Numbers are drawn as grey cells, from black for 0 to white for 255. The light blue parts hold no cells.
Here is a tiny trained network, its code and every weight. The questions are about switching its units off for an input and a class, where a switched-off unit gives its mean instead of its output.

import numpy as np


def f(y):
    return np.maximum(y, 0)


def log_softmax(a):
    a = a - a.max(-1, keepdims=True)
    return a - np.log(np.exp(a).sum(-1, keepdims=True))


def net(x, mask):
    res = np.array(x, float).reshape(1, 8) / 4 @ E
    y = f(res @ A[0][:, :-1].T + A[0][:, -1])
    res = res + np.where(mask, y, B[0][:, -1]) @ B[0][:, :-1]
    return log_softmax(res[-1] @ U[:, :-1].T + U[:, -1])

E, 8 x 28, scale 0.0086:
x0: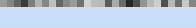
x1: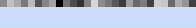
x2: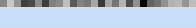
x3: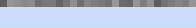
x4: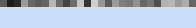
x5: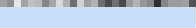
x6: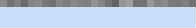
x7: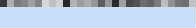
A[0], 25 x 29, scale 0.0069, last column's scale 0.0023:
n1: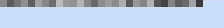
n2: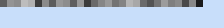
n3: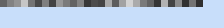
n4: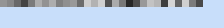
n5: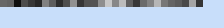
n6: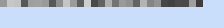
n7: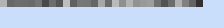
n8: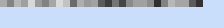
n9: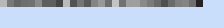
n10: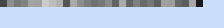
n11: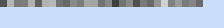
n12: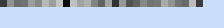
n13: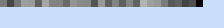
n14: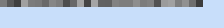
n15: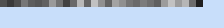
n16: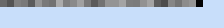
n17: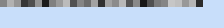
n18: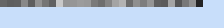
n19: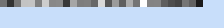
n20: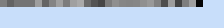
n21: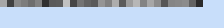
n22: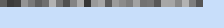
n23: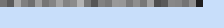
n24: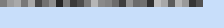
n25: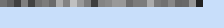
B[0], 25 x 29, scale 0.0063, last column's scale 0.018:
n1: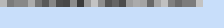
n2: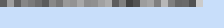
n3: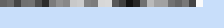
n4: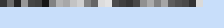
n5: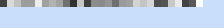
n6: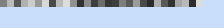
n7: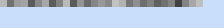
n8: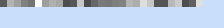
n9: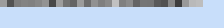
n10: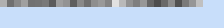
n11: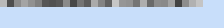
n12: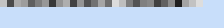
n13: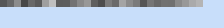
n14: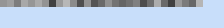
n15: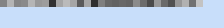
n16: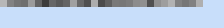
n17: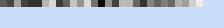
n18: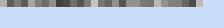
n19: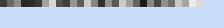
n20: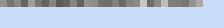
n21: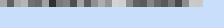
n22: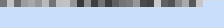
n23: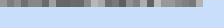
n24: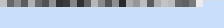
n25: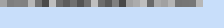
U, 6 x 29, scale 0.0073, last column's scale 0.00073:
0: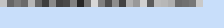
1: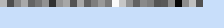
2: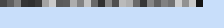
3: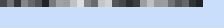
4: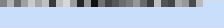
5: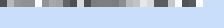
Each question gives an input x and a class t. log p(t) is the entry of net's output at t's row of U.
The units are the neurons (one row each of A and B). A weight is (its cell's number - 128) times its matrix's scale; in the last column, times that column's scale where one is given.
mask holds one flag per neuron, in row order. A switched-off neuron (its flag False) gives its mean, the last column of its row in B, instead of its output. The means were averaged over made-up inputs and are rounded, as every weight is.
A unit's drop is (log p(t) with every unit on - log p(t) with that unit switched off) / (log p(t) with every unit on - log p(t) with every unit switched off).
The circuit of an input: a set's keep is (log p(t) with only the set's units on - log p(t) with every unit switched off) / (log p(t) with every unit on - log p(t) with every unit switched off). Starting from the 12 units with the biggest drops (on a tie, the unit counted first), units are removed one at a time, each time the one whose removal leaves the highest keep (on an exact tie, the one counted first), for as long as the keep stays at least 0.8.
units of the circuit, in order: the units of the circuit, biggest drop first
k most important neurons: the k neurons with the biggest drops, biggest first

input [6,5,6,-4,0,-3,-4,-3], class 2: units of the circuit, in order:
(n17)
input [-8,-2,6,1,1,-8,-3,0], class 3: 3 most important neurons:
(n3 n8 n2)
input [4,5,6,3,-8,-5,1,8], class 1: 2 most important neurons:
(n12 n11)
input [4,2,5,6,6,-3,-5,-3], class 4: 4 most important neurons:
(n15 n19 n22 n3)
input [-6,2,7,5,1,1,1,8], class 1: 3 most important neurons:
(n12 n11 n10)
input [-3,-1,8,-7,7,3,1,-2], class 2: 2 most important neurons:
(n17 n6)
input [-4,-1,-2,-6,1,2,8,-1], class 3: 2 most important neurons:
(n5 n17)
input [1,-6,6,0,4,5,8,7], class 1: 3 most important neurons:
(n12 n10 n24)
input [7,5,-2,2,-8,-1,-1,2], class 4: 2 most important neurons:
(n6 n3)
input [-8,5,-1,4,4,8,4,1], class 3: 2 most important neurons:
(n3 n5)
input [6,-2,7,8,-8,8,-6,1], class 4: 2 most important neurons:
(n6 n5)
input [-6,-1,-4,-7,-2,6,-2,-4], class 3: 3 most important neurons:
(n3 n5 n2)
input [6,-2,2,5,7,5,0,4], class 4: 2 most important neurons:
(n22 n15)
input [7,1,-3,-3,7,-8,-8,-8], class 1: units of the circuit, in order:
(n21)
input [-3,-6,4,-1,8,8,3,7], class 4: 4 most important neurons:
(n22 n15 n5 n14)
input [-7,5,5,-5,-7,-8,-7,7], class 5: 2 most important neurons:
(n5 n4)
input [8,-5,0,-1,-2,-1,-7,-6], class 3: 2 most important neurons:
(n4 n12)
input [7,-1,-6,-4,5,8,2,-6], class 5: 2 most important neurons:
(n8 n3)
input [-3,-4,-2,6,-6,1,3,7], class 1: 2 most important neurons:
(n12 n10)
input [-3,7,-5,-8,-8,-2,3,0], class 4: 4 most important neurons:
(n6 n1 n25 n18)
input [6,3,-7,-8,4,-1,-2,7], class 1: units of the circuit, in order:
(n12)
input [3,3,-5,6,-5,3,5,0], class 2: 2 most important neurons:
(n19 n22)
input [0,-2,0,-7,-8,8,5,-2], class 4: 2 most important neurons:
(n6 n5)
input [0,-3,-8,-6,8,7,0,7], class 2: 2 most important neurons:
(n19 n6)
